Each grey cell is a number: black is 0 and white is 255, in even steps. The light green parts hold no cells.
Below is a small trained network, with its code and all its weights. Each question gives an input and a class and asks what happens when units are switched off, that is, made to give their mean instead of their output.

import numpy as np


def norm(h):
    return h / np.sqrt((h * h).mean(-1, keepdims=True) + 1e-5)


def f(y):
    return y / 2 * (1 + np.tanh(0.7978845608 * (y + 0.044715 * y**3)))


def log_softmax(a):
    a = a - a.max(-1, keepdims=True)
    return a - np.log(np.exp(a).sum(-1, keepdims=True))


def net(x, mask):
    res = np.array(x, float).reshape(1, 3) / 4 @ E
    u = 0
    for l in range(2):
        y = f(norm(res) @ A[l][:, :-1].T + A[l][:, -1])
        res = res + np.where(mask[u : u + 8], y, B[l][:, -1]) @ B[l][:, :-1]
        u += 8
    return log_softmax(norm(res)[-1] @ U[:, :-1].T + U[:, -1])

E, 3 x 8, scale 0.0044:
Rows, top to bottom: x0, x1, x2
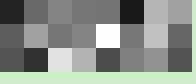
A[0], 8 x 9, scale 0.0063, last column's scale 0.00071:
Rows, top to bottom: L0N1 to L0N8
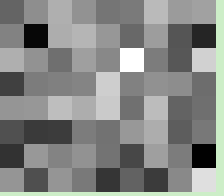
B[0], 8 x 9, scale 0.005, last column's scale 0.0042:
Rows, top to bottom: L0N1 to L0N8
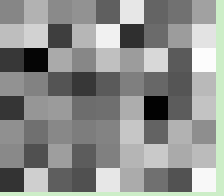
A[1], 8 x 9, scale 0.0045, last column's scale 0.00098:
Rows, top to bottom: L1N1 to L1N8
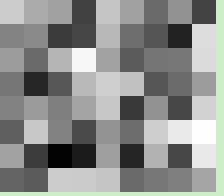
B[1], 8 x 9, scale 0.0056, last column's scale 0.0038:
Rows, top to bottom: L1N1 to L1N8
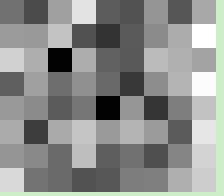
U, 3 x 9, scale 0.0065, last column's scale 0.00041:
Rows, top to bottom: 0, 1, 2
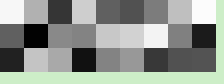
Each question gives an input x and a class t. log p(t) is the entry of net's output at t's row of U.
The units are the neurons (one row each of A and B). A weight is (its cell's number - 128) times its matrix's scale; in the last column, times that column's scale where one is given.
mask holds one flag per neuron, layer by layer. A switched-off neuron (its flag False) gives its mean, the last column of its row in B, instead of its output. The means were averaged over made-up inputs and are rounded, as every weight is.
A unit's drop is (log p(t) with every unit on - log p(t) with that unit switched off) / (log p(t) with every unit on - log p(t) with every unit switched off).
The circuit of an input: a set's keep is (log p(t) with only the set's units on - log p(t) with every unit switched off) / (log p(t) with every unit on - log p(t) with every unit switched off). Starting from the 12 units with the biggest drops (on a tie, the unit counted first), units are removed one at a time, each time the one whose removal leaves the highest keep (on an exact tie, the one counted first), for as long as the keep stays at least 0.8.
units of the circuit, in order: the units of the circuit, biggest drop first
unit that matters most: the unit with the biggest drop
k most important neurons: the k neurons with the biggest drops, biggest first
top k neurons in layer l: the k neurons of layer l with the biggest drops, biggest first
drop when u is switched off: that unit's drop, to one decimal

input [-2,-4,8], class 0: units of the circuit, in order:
L0N2; L1N3
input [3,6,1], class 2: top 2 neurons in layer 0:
L0N5; L0N4
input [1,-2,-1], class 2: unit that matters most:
L0N8
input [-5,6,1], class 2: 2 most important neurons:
L0N5; L1N6
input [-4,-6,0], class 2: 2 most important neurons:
L0N8; L1N6
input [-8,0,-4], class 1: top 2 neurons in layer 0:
L0N3; L0N2
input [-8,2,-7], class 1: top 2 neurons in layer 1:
L1N3; L1N8
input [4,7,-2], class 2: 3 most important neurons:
L0N5; L0N4; L0N3
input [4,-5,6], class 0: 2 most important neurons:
L0N2; L0N5
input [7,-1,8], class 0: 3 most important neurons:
L0N2; L0N3; L1N3
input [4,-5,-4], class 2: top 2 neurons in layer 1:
L1N3; L1N8
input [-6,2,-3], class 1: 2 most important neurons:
L0N3; L0N2
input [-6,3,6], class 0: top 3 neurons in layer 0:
L0N2; L0N7; L0N8
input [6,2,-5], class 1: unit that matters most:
L0N7
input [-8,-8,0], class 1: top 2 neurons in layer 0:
L0N3; L0N5
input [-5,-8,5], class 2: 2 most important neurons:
L0N8; L1N6
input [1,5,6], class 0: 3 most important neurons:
L0N2; L0N8; L1N3
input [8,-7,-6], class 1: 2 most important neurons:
L0N2; L1N6
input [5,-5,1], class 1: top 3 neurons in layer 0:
L0N5; L0N7; L0N4
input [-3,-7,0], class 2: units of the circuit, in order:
L0N8
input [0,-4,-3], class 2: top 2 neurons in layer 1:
L1N3; L1N8
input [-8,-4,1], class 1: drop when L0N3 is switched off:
0.5
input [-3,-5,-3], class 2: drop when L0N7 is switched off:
0.2
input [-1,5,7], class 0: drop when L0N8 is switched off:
0.1
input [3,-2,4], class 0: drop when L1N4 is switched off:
0.0
